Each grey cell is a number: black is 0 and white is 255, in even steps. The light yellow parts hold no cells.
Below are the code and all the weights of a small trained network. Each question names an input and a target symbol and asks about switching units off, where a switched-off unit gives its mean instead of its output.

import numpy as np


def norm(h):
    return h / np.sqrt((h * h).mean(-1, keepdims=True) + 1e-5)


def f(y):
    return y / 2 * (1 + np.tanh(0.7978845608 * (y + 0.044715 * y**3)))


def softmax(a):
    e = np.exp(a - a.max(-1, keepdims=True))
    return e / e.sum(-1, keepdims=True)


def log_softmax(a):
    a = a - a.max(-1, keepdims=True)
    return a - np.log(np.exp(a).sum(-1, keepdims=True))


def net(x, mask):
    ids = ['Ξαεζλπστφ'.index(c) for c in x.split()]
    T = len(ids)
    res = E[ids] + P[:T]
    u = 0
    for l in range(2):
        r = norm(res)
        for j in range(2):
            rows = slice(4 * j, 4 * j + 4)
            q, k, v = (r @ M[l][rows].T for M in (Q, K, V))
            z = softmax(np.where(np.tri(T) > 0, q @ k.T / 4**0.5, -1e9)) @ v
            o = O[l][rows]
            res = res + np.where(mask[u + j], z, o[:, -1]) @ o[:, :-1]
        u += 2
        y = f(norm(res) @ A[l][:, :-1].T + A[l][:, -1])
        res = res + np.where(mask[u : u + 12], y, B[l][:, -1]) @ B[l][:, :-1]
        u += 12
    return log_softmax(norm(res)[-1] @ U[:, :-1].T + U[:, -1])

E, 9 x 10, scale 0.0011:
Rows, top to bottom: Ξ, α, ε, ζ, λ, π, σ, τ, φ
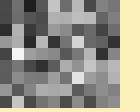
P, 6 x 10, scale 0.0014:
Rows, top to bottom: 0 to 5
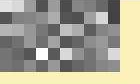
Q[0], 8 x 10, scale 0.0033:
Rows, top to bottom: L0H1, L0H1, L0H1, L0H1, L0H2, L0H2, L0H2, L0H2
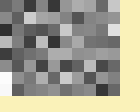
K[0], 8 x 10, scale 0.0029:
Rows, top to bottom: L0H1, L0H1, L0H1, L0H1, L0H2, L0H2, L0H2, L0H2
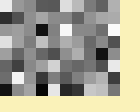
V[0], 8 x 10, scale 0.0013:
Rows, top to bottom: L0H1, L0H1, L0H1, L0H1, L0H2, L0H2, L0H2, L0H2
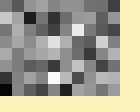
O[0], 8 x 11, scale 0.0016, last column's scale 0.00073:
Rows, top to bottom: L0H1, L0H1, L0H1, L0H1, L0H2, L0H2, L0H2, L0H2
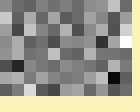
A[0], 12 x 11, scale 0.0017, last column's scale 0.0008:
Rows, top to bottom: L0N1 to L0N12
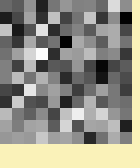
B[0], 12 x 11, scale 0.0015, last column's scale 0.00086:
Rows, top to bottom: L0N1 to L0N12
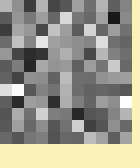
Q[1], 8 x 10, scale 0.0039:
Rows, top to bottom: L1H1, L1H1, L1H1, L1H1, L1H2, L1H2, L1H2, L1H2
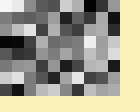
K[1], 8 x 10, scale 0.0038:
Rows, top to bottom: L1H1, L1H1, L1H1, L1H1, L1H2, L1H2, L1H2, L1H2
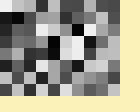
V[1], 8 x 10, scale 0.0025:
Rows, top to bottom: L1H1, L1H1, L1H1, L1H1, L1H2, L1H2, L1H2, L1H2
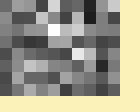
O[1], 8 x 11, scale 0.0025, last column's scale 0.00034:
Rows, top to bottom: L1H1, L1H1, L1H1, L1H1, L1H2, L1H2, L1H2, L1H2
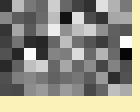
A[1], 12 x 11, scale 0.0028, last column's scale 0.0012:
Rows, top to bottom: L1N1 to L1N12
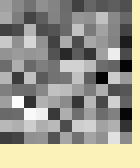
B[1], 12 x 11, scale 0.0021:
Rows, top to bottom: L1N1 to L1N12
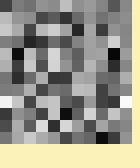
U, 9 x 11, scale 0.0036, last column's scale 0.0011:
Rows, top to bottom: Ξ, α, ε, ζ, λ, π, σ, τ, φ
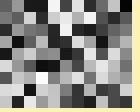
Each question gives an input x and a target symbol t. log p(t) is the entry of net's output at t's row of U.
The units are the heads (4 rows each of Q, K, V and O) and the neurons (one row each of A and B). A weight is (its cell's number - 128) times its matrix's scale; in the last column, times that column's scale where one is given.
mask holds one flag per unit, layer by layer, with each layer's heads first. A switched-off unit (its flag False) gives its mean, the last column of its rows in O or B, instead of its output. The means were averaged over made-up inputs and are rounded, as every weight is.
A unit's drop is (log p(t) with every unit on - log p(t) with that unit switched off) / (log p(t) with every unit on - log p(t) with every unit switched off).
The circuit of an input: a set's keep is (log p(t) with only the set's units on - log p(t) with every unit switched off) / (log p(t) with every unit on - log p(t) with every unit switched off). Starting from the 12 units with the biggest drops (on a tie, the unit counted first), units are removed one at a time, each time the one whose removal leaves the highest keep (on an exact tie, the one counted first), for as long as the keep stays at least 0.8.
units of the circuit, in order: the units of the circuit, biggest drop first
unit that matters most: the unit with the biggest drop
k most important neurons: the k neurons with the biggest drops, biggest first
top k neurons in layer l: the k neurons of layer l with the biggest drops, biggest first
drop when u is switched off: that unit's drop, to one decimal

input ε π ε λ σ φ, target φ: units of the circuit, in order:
(L1N5; L1H1)
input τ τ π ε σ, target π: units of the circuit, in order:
(L1H2; L1H1; L1N4)
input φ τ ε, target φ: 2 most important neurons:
(L1N5; L0N3)
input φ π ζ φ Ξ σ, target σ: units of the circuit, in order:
(L0N4; L1N11)
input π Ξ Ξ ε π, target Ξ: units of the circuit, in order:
(L1H1; L1H2)
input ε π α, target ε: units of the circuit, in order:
(L1H1; L0N10)
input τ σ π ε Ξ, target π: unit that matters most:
L1H2
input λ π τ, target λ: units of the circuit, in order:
(L1N10; L1H2)
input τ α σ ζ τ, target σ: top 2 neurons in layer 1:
(L1N11; L1N9)
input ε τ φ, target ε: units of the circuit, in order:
(L1H1; L1H2)
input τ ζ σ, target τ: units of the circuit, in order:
(L1N9; L1H2)
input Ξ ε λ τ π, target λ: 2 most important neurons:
(L1N10; L1N12)
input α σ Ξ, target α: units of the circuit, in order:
(L1H1; L1N6)
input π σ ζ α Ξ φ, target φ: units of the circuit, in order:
(L1N5)
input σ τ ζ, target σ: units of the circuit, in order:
(L1H1; L1N11; L1H2)
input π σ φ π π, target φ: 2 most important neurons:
(L1N5; L0N10)
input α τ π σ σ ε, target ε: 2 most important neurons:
(L0N9; L1N9)
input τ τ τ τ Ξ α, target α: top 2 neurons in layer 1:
(L1N6; L1N9)
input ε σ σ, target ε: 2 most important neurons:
(L0N10; L0N6)
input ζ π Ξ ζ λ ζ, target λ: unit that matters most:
L0N3
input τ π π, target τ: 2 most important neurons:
(L0N10; L1N9)
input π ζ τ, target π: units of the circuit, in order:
(L1H1; L1N4)
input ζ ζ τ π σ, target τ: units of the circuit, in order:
(L1H2; L1N9)
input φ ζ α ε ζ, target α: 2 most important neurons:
(L0N3; L1N6)
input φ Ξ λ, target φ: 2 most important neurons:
(L1N5; L0N3)
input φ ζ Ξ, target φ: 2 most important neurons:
(L1N5; L0N5)
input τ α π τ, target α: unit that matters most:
L0N10
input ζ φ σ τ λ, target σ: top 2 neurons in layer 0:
(L0N5; L0N1)
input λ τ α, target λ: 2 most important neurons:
(L1N10; L0N10)
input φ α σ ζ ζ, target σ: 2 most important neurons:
(L1N11; L0N5)
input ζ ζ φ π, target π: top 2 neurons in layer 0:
(L0N2; L0N1)
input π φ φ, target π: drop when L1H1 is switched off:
0.2
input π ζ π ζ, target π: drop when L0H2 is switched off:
1.1
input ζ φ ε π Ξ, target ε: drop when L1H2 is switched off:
0.1
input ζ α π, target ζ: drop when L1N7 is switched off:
0.2
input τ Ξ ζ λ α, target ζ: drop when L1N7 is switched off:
0.1
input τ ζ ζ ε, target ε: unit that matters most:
L0N2
